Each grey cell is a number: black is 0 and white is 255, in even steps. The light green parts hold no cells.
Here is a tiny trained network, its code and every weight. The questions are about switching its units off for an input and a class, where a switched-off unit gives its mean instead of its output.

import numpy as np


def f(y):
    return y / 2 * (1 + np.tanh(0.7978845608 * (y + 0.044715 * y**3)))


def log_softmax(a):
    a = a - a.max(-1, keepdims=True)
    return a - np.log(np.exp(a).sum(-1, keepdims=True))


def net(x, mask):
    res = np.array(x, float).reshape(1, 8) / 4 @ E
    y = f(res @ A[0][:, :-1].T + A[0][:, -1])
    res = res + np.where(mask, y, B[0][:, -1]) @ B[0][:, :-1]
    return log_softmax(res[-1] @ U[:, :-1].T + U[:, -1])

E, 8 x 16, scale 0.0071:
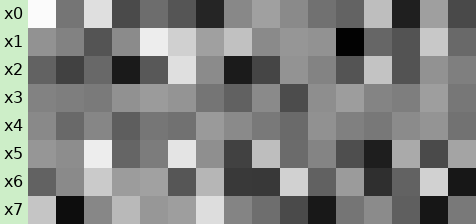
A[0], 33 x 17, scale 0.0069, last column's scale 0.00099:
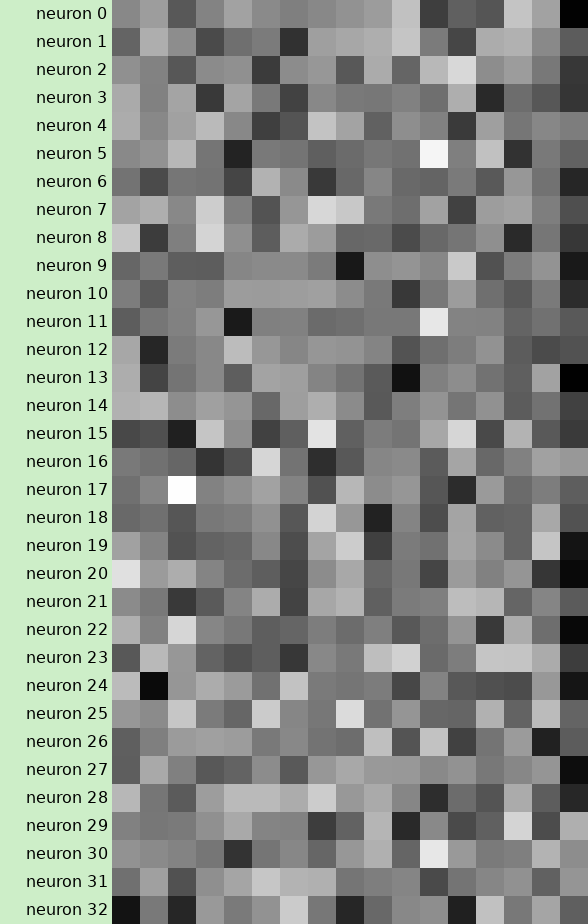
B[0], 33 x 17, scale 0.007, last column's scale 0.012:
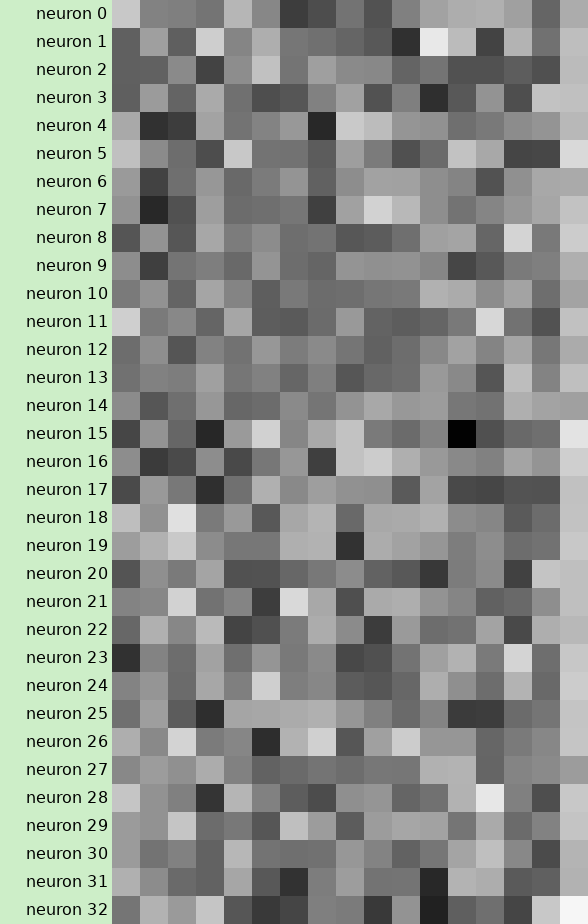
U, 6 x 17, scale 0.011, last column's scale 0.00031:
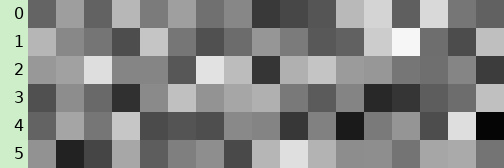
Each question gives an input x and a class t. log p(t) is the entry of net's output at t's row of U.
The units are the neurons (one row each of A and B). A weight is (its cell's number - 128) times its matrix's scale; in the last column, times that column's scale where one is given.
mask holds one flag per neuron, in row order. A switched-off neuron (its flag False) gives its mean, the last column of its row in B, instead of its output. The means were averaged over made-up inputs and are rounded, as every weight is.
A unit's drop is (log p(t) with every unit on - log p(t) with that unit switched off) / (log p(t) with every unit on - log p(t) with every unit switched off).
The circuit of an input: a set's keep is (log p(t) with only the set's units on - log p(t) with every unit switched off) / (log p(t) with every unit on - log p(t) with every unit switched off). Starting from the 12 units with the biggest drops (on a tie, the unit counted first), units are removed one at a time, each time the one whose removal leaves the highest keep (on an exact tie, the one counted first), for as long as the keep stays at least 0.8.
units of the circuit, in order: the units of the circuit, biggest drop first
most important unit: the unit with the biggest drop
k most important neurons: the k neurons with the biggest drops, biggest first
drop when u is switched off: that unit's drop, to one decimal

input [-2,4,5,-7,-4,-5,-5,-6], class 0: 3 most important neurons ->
(neuron 23; neuron 1; neuron 0)
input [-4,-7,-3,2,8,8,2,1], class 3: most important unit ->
neuron 17
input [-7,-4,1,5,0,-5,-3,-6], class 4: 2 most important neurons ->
(neuron 32; neuron 24)
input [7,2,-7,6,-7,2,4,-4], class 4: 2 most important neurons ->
(neuron 20; neuron 22)
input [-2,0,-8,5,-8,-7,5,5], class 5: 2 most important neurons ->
(neuron 7; neuron 4)
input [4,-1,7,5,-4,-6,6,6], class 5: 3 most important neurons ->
(neuron 6; neuron 9; neuron 16)
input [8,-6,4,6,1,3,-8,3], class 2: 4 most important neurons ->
(neuron 19; neuron 21; neuron 18; neuron 32)
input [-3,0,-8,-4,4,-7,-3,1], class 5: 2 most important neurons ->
(neuron 7; neuron 4)
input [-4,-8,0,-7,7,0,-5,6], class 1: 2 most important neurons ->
(neuron 5; neuron 11)
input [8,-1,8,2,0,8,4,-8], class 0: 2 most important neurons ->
(neuron 1; neuron 23)
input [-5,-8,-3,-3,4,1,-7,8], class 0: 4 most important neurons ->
(neuron 8; neuron 13; neuron 24; neuron 28)
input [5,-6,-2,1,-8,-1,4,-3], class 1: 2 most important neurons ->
(neuron 32; neuron 5)
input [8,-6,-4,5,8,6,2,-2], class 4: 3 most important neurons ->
(neuron 20; neuron 22; neuron 15)
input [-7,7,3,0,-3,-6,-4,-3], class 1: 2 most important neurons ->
(neuron 31; neuron 28)
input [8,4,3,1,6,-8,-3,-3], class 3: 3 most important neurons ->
(neuron 15; neuron 32; neuron 2)
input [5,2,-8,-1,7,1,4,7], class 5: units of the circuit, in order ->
(neuron 4)
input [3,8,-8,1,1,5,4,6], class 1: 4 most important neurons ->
(neuron 28; neuron 31; neuron 16; neuron 6)
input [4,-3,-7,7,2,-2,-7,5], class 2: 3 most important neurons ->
(neuron 19; neuron 18; neuron 21)
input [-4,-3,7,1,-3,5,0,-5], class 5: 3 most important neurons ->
(neuron 16; neuron 15; neuron 6)
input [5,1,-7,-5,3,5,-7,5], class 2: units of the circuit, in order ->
(neuron 19)
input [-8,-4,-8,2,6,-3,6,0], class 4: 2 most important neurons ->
(neuron 32; neuron 16)
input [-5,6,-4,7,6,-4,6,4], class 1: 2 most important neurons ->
(neuron 28; neuron 31)
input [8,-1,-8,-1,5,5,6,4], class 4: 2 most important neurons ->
(neuron 22; neuron 20)
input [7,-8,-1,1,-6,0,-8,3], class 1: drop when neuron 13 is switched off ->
-0.1
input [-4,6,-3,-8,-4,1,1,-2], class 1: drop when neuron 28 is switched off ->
0.2
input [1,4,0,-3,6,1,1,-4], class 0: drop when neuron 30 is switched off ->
0.2
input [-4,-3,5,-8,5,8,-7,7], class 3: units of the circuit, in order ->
(neuron 25)
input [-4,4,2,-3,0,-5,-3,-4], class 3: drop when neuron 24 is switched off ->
0.1
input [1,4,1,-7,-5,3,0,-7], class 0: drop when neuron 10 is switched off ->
0.0
